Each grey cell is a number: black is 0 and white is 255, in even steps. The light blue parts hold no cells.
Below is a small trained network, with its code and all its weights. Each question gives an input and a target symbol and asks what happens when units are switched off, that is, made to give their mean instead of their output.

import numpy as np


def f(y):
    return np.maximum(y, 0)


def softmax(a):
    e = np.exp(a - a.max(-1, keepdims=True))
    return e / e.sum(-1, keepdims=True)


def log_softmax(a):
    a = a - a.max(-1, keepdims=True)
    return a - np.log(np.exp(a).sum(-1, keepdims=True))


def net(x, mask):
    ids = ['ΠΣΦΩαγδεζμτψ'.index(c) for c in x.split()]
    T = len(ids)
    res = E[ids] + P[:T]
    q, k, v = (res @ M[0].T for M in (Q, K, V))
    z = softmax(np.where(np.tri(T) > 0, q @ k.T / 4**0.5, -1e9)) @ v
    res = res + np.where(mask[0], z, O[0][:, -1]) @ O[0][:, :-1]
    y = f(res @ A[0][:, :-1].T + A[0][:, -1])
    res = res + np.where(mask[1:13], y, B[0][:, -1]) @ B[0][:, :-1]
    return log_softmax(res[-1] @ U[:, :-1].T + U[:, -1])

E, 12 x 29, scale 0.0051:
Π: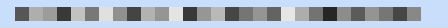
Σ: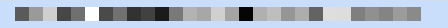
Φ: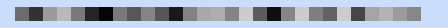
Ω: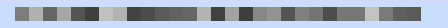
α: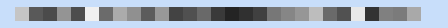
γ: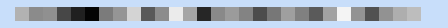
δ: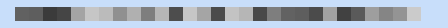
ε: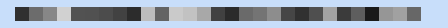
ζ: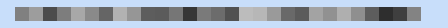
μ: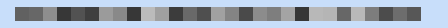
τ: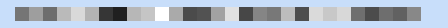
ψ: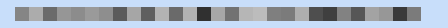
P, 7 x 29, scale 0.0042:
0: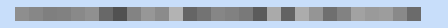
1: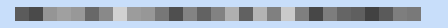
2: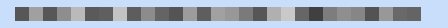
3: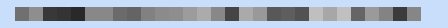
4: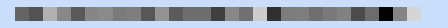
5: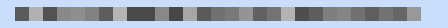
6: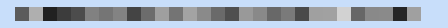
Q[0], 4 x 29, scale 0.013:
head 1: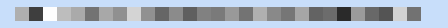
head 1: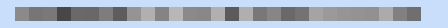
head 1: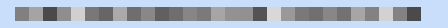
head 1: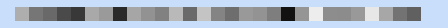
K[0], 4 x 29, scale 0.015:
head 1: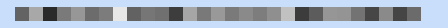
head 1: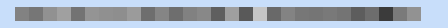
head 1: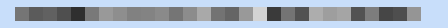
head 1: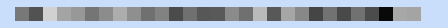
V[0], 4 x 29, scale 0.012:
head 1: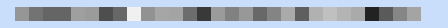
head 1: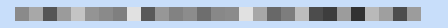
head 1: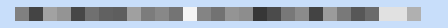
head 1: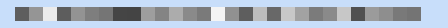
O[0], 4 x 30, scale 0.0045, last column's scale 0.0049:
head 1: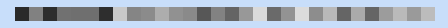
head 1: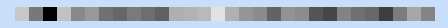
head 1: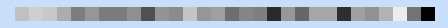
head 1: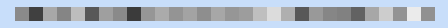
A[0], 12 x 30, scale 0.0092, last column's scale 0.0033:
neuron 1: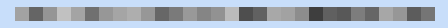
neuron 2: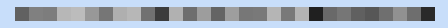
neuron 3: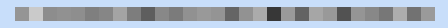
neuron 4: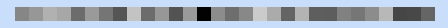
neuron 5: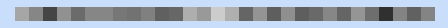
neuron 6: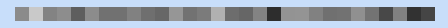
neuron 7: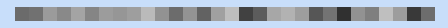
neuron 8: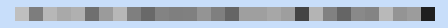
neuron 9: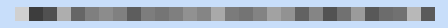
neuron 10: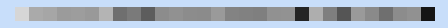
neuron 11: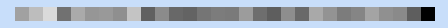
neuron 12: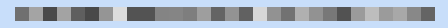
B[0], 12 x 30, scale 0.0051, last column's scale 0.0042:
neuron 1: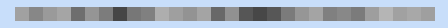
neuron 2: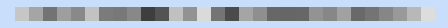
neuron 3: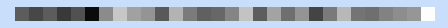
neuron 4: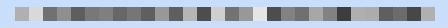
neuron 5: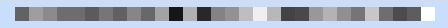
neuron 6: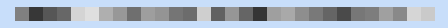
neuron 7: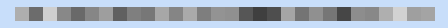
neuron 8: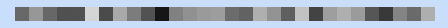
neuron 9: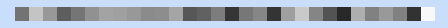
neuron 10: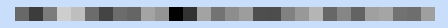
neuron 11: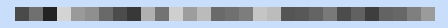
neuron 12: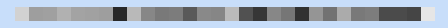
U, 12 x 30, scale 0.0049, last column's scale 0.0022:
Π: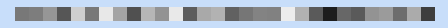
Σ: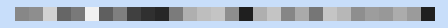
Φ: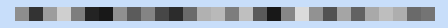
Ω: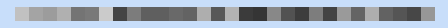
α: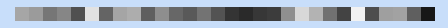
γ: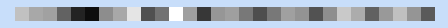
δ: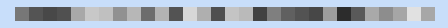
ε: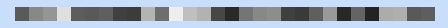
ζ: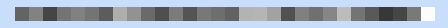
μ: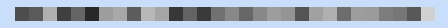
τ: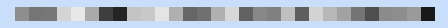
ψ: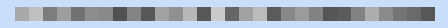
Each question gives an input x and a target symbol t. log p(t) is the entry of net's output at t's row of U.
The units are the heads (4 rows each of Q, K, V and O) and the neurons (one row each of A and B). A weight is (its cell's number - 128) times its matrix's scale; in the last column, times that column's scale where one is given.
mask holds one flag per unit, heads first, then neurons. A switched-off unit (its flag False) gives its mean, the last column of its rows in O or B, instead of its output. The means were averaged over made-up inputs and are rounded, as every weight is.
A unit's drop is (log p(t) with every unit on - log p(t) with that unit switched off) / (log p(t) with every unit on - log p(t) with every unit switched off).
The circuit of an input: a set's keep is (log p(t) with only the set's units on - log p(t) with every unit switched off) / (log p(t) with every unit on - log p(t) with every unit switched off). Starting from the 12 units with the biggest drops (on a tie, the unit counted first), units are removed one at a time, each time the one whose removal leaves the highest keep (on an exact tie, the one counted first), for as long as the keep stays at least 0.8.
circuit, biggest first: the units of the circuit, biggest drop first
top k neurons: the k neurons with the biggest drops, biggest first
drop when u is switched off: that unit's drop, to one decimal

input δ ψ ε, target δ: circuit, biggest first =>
head 1; neuron 6; neuron 5
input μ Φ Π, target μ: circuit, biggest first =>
head 1
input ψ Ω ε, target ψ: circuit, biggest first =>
head 1; neuron 5; neuron 9
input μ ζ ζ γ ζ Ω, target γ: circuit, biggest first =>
head 1; neuron 3
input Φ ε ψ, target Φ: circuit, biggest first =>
neuron 10; head 1
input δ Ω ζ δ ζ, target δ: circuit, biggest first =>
neuron 6; head 1
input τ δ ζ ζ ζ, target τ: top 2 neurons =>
neuron 12; neuron 3
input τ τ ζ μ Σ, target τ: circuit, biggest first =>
head 1; neuron 12
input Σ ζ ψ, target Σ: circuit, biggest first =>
head 1; neuron 8
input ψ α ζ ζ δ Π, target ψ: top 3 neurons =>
neuron 5; neuron 9; neuron 3
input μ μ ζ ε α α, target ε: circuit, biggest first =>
head 1; neuron 11
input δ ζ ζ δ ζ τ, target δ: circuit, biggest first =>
head 1; neuron 6; neuron 3
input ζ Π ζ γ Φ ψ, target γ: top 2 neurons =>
neuron 3; neuron 5
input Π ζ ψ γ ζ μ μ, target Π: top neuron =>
neuron 9
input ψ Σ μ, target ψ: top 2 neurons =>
neuron 5; neuron 9
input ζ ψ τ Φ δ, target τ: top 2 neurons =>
neuron 12; neuron 3
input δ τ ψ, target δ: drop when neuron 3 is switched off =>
0.1
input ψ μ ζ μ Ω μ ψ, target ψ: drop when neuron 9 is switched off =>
0.2
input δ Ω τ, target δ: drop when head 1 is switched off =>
1.0
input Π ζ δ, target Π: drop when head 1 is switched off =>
1.0
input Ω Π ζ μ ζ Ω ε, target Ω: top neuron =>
neuron 3
